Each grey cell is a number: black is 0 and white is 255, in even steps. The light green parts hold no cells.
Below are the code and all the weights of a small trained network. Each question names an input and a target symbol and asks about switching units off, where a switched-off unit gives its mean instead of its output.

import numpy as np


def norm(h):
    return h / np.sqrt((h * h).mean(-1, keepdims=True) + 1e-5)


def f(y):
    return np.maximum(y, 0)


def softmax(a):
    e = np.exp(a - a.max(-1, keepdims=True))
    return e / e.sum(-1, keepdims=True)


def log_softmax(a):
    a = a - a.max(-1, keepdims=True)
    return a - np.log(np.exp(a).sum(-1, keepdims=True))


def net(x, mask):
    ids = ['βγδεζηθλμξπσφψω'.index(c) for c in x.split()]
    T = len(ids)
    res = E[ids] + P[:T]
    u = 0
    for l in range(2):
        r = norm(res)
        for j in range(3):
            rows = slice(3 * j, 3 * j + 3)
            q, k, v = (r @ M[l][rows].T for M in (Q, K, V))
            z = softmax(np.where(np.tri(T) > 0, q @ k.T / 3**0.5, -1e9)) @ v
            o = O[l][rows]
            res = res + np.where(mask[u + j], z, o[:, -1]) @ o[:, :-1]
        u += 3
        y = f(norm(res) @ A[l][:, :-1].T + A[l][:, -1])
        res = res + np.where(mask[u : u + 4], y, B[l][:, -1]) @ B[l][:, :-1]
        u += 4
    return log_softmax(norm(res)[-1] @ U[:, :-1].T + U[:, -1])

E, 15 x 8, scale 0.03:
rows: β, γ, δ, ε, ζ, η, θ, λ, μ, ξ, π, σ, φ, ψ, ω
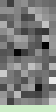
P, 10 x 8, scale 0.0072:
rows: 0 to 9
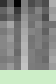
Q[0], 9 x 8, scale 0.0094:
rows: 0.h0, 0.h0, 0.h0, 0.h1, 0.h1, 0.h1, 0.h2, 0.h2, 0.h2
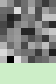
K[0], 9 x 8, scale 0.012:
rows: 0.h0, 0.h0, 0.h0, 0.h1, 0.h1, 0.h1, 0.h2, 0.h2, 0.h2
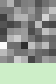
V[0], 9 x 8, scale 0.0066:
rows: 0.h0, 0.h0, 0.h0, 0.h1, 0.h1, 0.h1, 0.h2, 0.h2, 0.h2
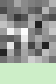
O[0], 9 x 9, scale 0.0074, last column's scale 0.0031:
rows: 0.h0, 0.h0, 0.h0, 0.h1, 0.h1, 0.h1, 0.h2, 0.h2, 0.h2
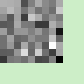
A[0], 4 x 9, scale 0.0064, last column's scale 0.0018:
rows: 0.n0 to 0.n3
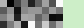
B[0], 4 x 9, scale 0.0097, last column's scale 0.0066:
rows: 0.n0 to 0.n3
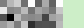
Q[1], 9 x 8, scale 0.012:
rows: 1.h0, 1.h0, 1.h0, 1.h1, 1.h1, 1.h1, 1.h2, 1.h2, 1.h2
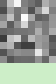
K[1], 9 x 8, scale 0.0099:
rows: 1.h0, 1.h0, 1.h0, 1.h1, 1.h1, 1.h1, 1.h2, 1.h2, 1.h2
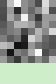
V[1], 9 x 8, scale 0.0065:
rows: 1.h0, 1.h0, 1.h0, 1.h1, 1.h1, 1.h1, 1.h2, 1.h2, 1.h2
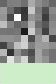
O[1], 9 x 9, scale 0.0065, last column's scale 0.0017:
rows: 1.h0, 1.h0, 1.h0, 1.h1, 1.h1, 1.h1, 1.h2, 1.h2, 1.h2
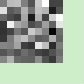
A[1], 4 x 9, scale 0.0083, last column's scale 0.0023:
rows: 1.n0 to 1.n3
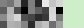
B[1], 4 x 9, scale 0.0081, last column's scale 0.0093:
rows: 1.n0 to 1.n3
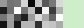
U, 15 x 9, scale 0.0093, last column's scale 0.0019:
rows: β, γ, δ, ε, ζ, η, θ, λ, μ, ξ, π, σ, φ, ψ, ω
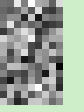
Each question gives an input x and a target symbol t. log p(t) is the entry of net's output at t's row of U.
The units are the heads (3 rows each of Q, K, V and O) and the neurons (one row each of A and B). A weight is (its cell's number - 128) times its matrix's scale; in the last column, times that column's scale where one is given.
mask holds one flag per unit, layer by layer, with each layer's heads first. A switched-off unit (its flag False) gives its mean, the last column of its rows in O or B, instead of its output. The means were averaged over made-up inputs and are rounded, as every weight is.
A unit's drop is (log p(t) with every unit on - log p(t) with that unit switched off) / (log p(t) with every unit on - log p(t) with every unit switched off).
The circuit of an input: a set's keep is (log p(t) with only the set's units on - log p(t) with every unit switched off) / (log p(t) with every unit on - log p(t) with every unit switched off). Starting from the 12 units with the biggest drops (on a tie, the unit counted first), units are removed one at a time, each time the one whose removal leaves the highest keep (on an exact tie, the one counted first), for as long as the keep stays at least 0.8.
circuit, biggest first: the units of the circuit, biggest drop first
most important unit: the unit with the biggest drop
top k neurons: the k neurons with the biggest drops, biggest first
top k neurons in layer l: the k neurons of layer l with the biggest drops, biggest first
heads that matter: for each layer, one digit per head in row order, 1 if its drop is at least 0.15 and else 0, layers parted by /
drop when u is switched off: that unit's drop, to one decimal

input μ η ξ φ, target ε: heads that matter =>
101 / 111
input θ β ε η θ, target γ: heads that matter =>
001 / 001
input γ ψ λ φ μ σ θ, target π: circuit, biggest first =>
1.n0, 0.h2, 1.n2
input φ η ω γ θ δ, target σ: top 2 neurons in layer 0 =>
0.n3, 0.n1
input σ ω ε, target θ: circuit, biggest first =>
0.h2, 0.n3, 1.n2
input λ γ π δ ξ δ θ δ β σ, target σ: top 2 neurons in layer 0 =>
0.n0, 0.n3
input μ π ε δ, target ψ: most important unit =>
1.n3
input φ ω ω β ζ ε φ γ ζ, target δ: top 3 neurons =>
1.n1, 1.n0, 0.n2
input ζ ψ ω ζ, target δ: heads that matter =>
000 / 001
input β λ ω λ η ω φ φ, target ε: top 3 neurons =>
0.n0, 1.n1, 1.n3
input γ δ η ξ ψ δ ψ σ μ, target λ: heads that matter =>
001 / 010
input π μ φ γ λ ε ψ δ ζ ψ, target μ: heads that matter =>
000 / 000
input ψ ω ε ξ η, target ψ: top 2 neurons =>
1.n3, 1.n2
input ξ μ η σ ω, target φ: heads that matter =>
101 / 101
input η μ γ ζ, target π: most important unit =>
0.h2
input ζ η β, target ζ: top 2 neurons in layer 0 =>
0.n2, 0.n0
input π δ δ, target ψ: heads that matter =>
010 / 000
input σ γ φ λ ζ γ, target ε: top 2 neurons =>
0.n3, 0.n0
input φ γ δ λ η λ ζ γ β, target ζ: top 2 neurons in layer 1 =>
1.n2, 1.n3
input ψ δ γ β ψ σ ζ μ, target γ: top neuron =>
0.n2
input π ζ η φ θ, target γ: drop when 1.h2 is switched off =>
0.7
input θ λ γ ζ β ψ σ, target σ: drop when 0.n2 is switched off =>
0.0
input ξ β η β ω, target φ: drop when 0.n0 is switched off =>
0.1
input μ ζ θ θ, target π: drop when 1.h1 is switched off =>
0.1
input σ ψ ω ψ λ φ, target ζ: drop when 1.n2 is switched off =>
0.2
